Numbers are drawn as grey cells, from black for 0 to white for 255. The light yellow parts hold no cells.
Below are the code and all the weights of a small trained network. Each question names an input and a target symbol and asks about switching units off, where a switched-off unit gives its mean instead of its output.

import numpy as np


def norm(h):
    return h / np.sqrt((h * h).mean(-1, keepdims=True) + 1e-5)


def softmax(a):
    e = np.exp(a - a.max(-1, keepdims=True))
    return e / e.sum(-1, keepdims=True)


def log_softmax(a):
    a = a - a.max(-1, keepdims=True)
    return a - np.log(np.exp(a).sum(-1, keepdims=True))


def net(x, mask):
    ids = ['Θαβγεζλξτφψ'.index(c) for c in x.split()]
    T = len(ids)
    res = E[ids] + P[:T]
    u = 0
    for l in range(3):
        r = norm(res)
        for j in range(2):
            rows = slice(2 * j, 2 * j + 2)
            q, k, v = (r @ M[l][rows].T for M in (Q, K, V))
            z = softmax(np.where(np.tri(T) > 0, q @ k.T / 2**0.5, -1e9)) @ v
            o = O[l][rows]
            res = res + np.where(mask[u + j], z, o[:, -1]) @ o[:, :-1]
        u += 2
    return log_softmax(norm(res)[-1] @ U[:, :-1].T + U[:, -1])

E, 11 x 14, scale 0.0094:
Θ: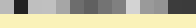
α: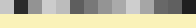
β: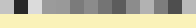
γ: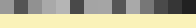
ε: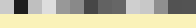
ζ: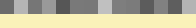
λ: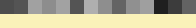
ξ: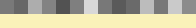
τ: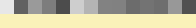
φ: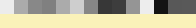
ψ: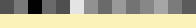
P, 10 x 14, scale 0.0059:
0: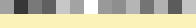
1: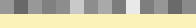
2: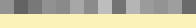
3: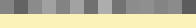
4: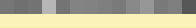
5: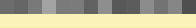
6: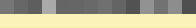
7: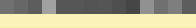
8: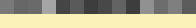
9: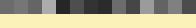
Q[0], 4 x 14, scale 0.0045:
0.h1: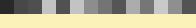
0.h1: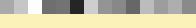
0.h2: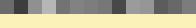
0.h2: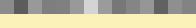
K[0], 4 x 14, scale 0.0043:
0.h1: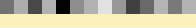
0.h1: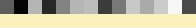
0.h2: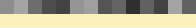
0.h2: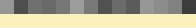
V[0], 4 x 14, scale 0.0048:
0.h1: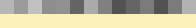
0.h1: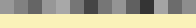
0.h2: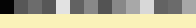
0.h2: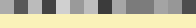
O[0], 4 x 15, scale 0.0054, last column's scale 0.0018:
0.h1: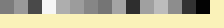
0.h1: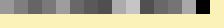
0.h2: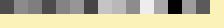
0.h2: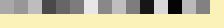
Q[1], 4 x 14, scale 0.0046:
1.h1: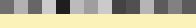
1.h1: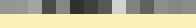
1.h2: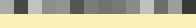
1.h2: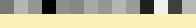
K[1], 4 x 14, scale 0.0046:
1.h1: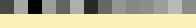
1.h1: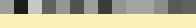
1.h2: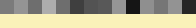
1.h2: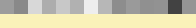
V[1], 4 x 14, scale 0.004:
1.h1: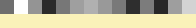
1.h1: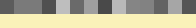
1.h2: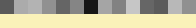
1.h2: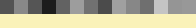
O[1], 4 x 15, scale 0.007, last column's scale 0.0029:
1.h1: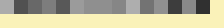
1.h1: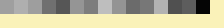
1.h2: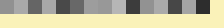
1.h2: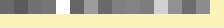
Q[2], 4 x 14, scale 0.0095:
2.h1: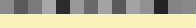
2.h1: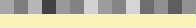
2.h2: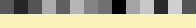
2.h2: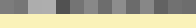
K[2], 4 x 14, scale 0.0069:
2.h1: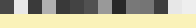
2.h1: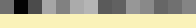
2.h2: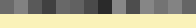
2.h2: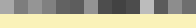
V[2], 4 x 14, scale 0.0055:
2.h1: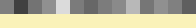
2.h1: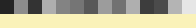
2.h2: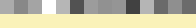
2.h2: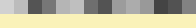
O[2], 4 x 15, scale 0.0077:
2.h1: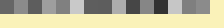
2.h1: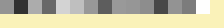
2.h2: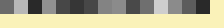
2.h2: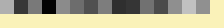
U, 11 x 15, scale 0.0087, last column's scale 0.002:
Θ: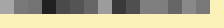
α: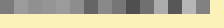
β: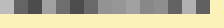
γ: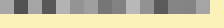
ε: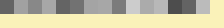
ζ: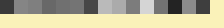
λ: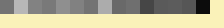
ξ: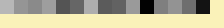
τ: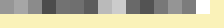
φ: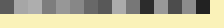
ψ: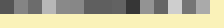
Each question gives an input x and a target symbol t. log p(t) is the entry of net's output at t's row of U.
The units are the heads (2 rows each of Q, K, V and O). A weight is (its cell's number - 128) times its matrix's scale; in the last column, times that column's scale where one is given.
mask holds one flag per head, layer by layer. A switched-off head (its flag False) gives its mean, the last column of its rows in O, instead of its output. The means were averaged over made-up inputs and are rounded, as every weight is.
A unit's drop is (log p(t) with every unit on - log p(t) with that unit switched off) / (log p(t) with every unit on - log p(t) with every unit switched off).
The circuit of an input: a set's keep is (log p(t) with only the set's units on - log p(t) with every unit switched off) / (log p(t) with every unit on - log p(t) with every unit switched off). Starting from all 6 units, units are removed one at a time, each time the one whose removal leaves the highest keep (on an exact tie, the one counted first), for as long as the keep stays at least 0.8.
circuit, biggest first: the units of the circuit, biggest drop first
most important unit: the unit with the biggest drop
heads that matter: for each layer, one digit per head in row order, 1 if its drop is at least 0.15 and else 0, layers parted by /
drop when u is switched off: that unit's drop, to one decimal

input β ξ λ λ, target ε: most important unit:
0.h1
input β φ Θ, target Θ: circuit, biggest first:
2.h2; 2.h1
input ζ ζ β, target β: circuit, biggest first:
1.h2; 0.h2; 2.h2
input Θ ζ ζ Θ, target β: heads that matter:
01 / 01 / 11
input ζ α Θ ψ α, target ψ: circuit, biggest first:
1.h1; 0.h1; 2.h1
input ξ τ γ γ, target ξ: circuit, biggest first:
0.h2; 2.h1
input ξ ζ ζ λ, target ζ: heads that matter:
11 / 01 / 01
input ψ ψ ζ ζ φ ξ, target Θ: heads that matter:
01 / 01 / 01
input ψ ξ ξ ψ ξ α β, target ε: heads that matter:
10 / 00 / 11
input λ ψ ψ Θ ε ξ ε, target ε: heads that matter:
00 / 00 / 11
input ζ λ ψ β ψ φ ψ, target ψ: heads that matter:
10 / 11 / 10
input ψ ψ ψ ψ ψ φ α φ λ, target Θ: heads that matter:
10 / 00 / 01
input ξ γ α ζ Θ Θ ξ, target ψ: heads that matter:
10 / 10 / 01
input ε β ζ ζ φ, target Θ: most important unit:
2.h2
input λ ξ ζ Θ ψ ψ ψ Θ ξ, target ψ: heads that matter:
11 / 11 / 10
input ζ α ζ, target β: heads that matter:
11 / 01 / 11
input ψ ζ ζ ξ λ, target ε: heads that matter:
01 / 01 / 01
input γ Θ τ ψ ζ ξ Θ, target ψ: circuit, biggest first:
2.h2; 0.h1; 1.h2; 1.h1
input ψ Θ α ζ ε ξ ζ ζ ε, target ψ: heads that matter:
11 / 00 / 01
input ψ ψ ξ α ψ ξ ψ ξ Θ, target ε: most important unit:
2.h1
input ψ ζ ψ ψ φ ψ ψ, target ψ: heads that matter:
00 / 10 / 10
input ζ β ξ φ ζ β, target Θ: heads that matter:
11 / 01 / 01
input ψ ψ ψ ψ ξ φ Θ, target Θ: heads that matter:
10 / 01 / 11
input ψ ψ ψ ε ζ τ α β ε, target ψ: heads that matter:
00 / 11 / 01
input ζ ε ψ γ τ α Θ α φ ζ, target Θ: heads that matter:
00 / 01 / 11
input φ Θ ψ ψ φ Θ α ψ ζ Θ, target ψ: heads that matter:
11 / 11 / 01
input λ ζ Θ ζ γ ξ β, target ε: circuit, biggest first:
2.h2
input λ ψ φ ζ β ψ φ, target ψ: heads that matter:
11 / 11 / 10
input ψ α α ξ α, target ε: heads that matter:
00 / 00 / 10
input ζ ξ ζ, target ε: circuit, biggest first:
1.h2; 0.h2; 2.h2; 2.h1
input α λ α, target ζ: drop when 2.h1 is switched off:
0.4
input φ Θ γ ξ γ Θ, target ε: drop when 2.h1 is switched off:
0.3
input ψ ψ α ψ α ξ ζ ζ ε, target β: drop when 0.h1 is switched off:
0.2
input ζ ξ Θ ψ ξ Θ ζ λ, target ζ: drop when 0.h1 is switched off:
0.2
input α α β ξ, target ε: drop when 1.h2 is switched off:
0.1
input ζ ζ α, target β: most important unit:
1.h2
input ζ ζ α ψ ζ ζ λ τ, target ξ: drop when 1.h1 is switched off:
0.0
